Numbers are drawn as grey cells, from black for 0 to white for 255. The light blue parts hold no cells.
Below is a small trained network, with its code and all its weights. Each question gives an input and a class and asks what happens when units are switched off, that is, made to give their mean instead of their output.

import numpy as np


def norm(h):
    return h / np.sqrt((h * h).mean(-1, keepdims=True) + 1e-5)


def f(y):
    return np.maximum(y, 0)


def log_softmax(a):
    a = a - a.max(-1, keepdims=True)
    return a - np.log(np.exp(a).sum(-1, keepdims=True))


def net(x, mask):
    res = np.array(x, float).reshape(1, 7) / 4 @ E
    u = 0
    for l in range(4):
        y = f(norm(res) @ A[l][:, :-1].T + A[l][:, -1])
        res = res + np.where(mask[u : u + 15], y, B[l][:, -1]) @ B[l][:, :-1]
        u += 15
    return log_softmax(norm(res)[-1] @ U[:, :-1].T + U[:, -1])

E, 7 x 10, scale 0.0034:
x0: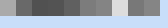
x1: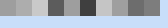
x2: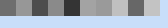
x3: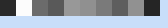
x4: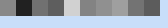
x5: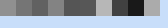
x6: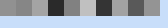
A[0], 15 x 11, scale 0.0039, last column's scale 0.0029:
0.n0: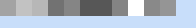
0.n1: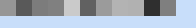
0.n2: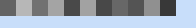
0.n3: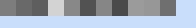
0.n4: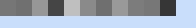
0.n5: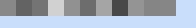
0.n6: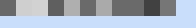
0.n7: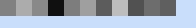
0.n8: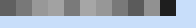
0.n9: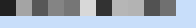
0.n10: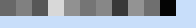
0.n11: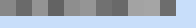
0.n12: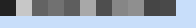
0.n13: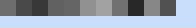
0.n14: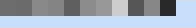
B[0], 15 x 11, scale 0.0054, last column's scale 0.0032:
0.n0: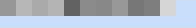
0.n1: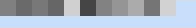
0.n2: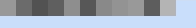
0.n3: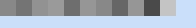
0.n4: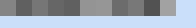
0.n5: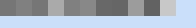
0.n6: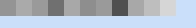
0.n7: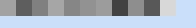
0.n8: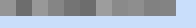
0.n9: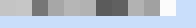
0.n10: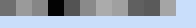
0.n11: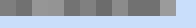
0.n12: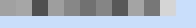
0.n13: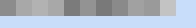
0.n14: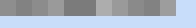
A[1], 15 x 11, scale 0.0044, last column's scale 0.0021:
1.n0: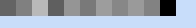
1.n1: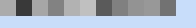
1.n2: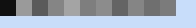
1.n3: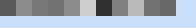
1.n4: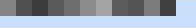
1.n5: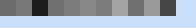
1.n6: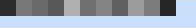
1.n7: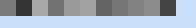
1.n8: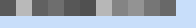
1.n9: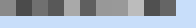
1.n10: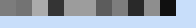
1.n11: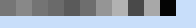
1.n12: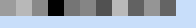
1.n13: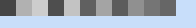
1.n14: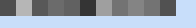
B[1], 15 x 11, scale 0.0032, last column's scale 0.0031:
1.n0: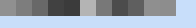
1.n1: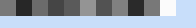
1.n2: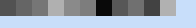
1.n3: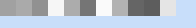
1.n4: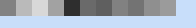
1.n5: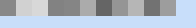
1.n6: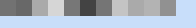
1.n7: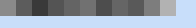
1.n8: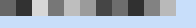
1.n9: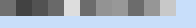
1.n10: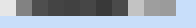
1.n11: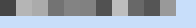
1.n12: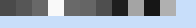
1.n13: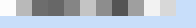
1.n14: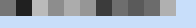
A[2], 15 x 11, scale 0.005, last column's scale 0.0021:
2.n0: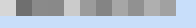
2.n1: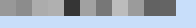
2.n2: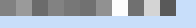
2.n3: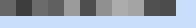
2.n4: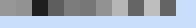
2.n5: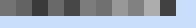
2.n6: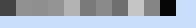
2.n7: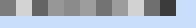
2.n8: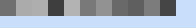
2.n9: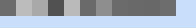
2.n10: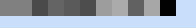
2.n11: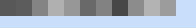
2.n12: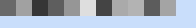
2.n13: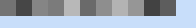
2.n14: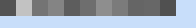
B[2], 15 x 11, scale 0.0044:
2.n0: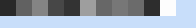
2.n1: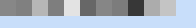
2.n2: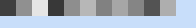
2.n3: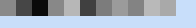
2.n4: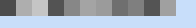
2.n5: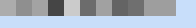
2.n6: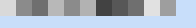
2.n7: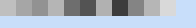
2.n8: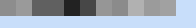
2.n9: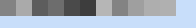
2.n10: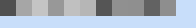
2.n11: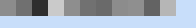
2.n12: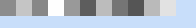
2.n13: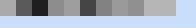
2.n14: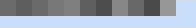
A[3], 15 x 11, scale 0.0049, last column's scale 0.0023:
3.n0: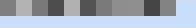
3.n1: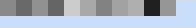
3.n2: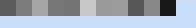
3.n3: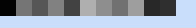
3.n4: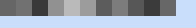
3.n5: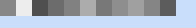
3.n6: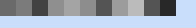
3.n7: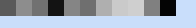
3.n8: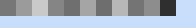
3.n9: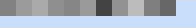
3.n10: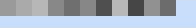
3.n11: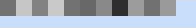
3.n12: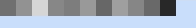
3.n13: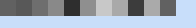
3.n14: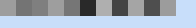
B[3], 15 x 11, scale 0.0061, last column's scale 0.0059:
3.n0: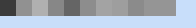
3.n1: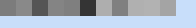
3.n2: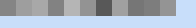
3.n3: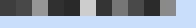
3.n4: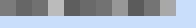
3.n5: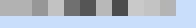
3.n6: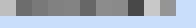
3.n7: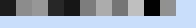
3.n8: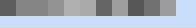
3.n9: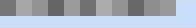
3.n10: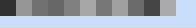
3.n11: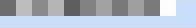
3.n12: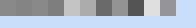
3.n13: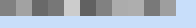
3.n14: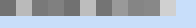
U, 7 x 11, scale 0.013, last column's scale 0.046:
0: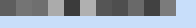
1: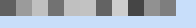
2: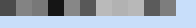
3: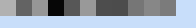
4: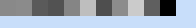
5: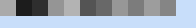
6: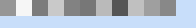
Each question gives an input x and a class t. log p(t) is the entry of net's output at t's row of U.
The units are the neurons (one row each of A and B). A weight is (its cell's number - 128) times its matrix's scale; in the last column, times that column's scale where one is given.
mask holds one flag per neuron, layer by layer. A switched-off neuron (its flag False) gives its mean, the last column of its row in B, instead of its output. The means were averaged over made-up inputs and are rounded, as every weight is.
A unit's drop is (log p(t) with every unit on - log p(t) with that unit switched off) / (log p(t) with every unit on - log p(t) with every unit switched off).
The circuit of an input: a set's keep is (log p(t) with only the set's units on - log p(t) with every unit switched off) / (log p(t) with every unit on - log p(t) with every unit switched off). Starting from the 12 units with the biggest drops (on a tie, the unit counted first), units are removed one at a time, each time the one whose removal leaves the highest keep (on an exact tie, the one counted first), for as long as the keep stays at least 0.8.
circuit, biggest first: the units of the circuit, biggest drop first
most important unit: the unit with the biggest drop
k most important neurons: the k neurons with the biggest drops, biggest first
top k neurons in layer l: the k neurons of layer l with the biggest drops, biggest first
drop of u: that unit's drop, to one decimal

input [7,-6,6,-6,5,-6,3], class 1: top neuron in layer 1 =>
1.n5
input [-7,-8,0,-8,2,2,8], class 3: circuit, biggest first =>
2.n12, 1.n1
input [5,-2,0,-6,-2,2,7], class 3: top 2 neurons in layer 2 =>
2.n12, 2.n5
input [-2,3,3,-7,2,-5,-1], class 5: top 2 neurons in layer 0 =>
0.n10, 0.n6
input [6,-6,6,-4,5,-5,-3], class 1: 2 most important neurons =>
2.n2, 2.n12
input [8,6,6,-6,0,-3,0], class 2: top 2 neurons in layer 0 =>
0.n0, 0.n9
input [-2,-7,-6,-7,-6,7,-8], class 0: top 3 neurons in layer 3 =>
3.n5, 3.n3, 3.n1
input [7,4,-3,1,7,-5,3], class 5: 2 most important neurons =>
2.n3, 2.n13
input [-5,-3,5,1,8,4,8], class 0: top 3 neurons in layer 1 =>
1.n10, 1.n3, 1.n13
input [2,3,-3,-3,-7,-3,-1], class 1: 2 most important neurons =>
0.n9, 2.n1
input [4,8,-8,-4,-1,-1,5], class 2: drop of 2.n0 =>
0.1
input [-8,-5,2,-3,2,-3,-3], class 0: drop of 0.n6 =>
0.3
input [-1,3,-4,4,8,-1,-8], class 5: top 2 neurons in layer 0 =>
0.n1, 0.n9
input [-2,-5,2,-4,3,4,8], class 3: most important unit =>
1.n10
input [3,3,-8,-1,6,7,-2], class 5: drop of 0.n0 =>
0.0
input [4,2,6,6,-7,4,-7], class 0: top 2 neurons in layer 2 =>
2.n14, 2.n12
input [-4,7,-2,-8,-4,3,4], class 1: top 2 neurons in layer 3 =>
3.n10, 3.n13
